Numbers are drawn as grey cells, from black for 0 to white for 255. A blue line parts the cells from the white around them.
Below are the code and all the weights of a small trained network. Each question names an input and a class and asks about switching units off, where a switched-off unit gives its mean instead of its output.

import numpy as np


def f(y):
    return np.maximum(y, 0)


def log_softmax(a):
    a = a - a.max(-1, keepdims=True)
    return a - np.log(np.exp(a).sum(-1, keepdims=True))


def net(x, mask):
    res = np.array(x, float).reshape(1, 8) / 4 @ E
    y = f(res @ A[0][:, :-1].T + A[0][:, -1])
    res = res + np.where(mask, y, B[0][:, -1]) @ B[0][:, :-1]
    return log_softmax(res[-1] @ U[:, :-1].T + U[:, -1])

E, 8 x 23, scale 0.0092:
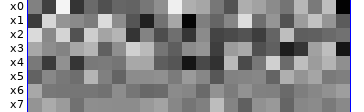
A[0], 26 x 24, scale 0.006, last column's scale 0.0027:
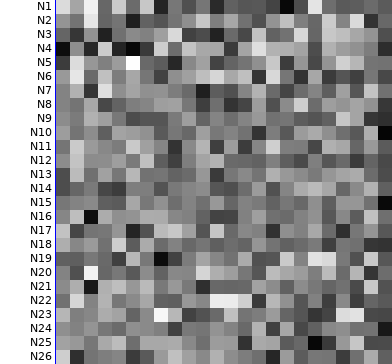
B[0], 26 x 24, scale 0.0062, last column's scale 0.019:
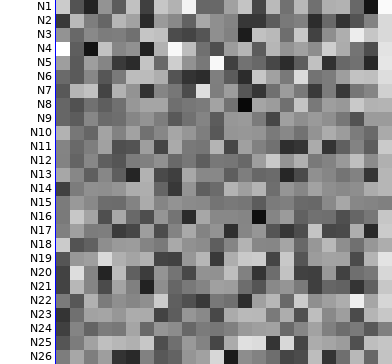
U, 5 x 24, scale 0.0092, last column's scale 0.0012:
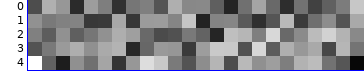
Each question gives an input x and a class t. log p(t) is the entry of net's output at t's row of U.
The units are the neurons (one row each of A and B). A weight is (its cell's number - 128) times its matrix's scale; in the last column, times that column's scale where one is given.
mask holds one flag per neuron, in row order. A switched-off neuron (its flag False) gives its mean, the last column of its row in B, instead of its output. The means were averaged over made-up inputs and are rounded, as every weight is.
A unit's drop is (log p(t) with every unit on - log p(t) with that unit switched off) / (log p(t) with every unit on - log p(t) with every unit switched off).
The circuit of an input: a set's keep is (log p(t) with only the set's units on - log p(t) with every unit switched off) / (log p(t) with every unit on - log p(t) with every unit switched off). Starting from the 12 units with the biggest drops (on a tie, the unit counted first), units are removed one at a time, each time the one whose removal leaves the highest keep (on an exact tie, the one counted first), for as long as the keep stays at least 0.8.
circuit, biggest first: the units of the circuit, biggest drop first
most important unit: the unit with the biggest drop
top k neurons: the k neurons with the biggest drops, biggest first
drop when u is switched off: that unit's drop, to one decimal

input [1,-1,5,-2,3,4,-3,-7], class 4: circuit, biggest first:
N1
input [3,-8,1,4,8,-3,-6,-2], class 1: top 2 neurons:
N17, N26
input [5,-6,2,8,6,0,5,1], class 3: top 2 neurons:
N25, N23
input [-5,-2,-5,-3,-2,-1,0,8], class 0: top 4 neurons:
N1, N7, N16, N21
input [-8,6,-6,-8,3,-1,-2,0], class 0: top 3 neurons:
N7, N16, N21
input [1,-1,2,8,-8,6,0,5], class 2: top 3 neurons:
N22, N6, N19
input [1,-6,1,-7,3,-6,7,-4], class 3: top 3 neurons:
N19, N5, N14
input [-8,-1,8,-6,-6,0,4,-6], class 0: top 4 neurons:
N7, N21, N4, N16
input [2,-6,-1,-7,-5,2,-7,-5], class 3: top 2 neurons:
N19, N5
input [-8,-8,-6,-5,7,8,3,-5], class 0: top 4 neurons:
N7, N16, N21, N5
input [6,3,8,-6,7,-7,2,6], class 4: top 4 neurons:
N1, N6, N22, N10
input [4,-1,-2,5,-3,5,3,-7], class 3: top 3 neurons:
N25, N23, N7
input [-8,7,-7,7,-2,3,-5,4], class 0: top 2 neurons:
N7, N16
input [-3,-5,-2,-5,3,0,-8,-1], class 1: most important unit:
N17
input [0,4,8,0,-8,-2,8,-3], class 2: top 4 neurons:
N6, N22, N4, N12
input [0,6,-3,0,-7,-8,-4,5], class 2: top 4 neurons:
N22, N6, N17, N26
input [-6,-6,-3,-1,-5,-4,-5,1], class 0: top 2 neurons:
N7, N5
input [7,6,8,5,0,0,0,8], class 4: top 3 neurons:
N1, N18, N7
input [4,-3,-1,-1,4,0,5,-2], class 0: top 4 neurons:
N6, N22, N20, N2
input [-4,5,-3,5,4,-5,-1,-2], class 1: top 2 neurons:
N5, N19
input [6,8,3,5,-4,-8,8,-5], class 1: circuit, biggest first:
N5
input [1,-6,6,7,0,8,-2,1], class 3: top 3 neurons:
N25, N23, N5
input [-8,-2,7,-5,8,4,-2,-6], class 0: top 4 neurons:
N7, N21, N16, N6
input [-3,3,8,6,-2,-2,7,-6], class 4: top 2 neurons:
N1, N19
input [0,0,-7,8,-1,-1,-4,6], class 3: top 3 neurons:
N25, N23, N1
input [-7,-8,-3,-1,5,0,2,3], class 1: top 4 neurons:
N17, N26, N20, N2
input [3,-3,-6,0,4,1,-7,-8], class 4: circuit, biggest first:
N4
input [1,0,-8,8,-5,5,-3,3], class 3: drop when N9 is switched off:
0.1
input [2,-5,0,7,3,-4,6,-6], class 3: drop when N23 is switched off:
0.4
